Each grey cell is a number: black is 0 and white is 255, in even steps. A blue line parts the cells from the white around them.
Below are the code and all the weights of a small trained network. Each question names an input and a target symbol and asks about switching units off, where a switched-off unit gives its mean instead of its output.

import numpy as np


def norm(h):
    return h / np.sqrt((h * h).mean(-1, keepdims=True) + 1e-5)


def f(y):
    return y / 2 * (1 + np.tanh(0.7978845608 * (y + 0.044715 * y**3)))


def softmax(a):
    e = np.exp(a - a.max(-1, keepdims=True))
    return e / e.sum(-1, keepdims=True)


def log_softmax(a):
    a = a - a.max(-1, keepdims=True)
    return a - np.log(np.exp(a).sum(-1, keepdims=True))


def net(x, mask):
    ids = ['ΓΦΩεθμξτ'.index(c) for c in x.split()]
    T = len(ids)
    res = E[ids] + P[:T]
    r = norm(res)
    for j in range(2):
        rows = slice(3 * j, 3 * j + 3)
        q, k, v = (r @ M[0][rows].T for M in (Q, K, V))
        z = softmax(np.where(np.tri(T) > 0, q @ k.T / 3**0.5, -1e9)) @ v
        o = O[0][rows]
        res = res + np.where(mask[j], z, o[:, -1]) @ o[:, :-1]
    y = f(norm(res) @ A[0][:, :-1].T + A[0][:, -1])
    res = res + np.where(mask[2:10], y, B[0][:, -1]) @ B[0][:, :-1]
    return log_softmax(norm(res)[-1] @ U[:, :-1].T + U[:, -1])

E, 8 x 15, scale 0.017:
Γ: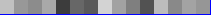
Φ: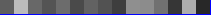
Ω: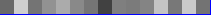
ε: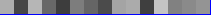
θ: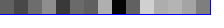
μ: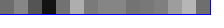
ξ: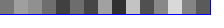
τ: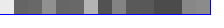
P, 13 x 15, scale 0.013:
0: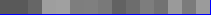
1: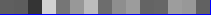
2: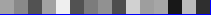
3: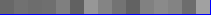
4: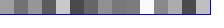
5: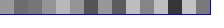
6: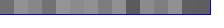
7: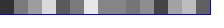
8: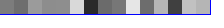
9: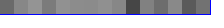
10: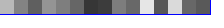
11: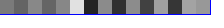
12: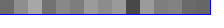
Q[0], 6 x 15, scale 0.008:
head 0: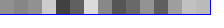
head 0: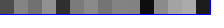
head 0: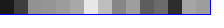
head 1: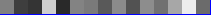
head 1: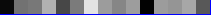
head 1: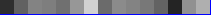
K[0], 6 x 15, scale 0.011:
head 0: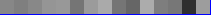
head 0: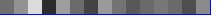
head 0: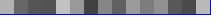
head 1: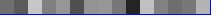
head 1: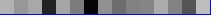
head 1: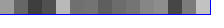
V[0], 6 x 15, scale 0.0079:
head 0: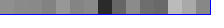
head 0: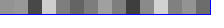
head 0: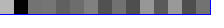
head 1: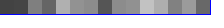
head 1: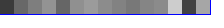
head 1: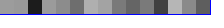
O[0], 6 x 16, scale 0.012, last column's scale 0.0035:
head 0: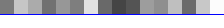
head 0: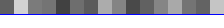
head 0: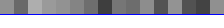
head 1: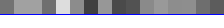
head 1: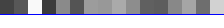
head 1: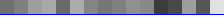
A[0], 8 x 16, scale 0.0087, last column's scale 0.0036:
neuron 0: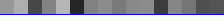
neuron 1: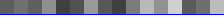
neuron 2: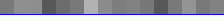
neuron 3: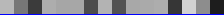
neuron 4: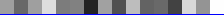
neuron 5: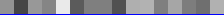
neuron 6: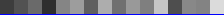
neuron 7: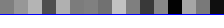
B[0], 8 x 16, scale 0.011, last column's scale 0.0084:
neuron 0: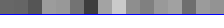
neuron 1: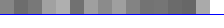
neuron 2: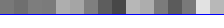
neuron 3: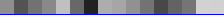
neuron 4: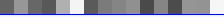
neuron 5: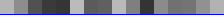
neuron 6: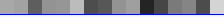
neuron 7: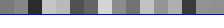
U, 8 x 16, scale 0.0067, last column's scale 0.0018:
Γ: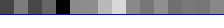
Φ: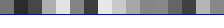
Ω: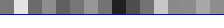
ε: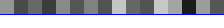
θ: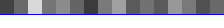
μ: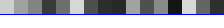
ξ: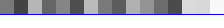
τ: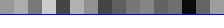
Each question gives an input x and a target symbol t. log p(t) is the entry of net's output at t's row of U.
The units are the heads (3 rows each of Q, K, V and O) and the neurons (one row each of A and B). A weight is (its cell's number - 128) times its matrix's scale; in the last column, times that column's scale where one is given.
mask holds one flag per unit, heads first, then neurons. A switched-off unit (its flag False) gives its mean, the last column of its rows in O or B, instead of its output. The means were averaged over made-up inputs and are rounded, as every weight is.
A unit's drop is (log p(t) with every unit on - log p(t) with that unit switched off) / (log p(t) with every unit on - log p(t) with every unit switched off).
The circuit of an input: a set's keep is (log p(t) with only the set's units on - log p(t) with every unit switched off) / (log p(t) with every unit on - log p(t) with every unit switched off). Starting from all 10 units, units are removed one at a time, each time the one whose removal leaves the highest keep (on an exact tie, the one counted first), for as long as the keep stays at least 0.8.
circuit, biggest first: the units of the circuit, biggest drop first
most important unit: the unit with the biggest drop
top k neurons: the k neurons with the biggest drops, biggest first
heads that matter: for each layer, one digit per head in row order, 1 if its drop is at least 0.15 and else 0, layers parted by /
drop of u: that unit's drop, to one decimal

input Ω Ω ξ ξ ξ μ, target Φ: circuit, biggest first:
[neuron 7]
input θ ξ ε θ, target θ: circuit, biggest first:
[head 0; head 1]
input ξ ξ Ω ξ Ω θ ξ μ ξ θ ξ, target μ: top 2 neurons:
[neuron 5; neuron 3]
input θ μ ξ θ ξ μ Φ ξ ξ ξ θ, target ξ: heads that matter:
01
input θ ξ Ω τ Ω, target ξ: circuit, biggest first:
[head 1; head 0]
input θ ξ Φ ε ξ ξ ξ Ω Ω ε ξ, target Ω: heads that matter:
10
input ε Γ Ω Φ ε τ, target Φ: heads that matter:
00
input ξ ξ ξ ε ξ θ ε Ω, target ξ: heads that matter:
01
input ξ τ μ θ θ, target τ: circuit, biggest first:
[head 0; head 1]
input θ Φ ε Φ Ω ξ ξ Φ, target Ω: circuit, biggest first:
[head 1; head 0]
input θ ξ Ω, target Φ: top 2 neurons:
[neuron 7; neuron 3]
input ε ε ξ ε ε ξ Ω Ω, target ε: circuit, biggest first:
[head 1; head 0; neuron 5]
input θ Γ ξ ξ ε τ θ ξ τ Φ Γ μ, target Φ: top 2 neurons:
[neuron 3; neuron 5]
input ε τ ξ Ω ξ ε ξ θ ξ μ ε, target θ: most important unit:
head 1
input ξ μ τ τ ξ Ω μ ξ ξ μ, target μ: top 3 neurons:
[neuron 6; neuron 1; neuron 3]
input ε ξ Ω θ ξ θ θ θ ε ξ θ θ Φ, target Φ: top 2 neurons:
[neuron 0; neuron 7]
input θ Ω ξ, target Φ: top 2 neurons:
[neuron 3; neuron 0]
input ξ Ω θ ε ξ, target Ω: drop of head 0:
0.8
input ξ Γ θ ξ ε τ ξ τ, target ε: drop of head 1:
0.9
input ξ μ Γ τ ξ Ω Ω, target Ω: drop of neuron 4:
0.1
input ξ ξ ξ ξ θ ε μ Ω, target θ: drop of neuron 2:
0.0
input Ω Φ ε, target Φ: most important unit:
neuron 3
